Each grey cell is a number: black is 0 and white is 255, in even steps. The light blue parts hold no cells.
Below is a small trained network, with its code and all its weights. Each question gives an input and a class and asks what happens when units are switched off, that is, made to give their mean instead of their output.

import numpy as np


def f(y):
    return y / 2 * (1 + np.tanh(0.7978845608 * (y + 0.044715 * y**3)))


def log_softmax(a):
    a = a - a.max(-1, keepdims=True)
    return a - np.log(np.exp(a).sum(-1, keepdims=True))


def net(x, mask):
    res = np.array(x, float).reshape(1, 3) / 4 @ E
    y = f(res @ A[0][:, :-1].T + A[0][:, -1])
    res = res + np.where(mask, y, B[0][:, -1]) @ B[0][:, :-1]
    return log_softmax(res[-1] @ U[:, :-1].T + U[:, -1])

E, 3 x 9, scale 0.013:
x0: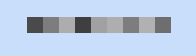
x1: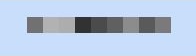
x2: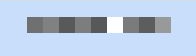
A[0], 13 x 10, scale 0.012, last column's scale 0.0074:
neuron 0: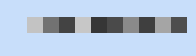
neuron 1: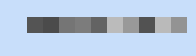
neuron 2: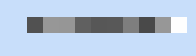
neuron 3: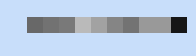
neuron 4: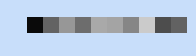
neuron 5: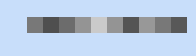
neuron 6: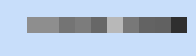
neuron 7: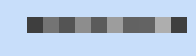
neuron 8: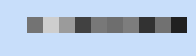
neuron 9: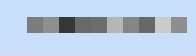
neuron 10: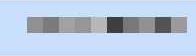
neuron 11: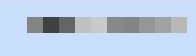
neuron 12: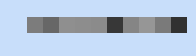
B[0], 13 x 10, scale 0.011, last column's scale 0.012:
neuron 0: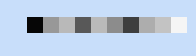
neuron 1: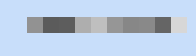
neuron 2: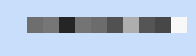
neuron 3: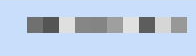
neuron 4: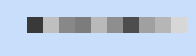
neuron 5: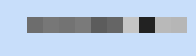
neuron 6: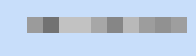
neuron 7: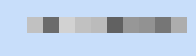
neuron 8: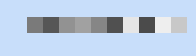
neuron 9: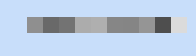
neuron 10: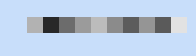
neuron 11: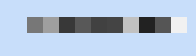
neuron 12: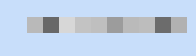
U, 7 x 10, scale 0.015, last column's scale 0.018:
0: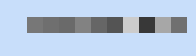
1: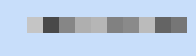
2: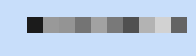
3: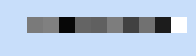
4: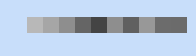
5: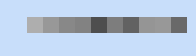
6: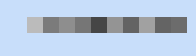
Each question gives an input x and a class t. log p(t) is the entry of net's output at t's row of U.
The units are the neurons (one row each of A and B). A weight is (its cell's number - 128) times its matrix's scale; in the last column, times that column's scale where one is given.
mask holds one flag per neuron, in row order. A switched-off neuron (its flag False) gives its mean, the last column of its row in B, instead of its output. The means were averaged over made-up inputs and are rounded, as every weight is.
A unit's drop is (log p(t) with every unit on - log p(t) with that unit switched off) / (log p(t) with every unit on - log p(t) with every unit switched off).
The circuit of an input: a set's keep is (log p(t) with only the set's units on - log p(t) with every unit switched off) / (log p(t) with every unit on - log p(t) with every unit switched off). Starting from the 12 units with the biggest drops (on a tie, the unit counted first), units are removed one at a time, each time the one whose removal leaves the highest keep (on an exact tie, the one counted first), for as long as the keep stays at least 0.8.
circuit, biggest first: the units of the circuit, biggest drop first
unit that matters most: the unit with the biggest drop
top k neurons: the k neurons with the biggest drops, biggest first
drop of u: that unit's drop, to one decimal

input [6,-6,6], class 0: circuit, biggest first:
neuron 5
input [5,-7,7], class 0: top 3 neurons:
neuron 5; neuron 11; neuron 10
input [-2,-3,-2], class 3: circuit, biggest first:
neuron 8; neuron 7
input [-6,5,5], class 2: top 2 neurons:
neuron 0; neuron 11
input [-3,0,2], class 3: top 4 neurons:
neuron 4; neuron 8; neuron 3; neuron 12
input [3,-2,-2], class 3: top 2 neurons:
neuron 0; neuron 8
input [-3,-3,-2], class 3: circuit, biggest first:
neuron 8; neuron 7
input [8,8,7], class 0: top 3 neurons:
neuron 8; neuron 0; neuron 2
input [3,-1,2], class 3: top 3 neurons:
neuron 0; neuron 8; neuron 3
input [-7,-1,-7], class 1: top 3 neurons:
neuron 10; neuron 12; neuron 4
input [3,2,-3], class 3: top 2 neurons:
neuron 0; neuron 7
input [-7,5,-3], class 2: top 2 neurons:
neuron 0; neuron 11
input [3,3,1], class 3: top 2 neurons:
neuron 0; neuron 5
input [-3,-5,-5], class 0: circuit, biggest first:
neuron 11
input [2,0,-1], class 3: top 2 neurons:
neuron 0; neuron 8
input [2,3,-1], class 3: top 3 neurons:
neuron 0; neuron 5; neuron 3
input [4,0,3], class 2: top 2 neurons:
neuron 11; neuron 4
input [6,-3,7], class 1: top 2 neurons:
neuron 0; neuron 1
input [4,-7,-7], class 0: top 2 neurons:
neuron 11; neuron 5
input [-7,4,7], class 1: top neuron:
neuron 9
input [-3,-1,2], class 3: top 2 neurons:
neuron 4; neuron 8
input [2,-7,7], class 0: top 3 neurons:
neuron 11; neuron 5; neuron 10
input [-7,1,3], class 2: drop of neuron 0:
0.9
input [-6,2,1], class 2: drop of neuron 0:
0.8
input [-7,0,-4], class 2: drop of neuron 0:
1.2
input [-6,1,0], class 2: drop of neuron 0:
0.8
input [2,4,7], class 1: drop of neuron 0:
0.0
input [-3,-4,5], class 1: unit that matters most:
neuron 9
